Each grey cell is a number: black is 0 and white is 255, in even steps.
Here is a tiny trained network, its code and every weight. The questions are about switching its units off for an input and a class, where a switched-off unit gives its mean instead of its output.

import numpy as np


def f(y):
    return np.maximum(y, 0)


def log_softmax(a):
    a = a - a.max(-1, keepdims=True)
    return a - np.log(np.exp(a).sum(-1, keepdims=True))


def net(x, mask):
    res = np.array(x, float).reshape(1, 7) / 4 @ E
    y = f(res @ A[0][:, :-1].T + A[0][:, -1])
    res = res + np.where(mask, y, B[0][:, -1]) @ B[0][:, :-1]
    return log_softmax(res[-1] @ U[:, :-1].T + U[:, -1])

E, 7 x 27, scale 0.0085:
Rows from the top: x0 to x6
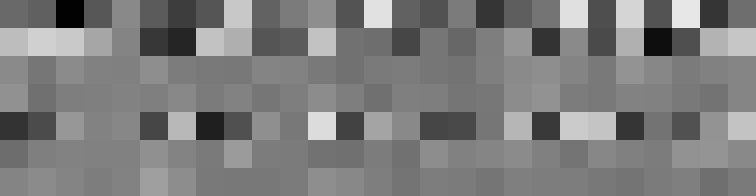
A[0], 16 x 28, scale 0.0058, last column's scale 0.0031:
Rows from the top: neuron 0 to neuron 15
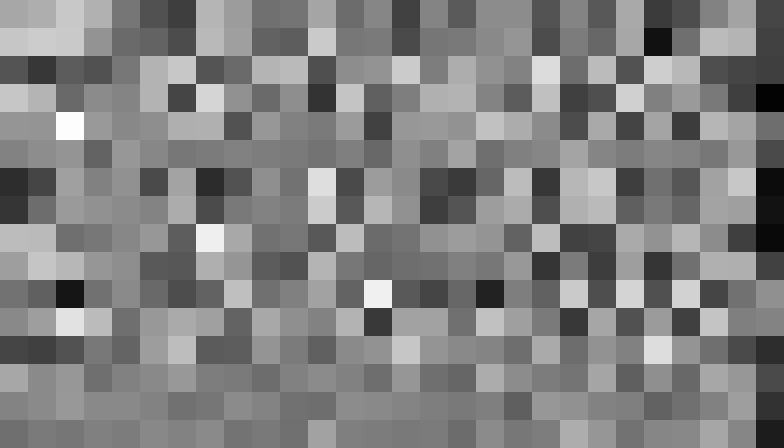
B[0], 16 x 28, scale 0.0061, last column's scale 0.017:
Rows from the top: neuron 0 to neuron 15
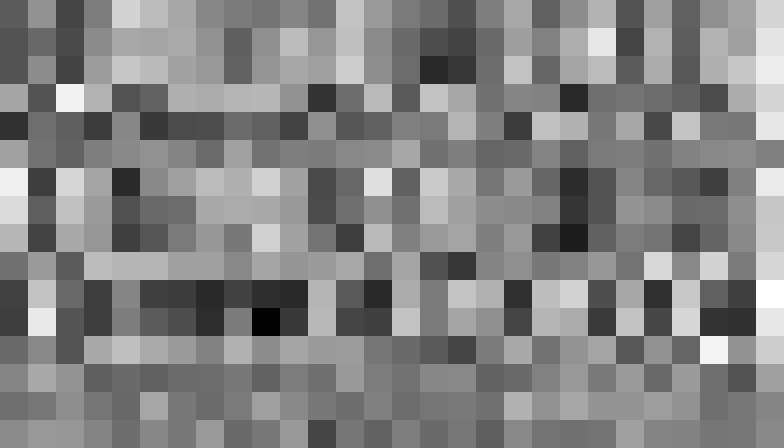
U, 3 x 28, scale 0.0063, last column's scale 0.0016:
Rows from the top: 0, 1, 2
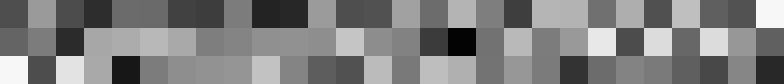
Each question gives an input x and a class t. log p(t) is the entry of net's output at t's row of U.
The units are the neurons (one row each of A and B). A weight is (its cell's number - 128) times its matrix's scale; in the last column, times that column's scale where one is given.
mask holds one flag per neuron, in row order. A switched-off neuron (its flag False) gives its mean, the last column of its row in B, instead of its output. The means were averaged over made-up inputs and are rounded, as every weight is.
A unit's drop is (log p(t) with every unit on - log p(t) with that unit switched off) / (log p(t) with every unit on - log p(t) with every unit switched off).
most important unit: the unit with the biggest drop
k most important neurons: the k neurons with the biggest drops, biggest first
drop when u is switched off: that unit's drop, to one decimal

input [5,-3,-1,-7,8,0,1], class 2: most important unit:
neuron 6
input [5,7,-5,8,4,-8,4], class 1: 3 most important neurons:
(neuron 1; neuron 9; neuron 11)
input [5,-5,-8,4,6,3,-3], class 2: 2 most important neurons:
(neuron 6; neuron 11)
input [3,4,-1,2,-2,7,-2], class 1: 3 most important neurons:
(neuron 11; neuron 4; neuron 1)
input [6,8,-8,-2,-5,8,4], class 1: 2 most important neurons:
(neuron 1; neuron 9)
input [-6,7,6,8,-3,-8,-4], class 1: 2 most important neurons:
(neuron 1; neuron 10)
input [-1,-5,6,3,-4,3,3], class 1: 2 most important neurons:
(neuron 2; neuron 6)
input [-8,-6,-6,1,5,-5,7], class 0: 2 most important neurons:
(neuron 11; neuron 4)
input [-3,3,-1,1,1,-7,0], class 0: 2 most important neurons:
(neuron 2; neuron 11)
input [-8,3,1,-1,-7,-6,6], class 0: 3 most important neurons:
(neuron 11; neuron 4; neuron 6)
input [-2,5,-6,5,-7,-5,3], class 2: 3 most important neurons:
(neuron 3; neuron 8; neuron 2)
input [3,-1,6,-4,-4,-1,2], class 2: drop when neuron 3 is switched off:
0.4
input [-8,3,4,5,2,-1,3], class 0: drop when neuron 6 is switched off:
0.0
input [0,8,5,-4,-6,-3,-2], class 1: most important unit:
neuron 1
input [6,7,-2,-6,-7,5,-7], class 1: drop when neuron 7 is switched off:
0.1
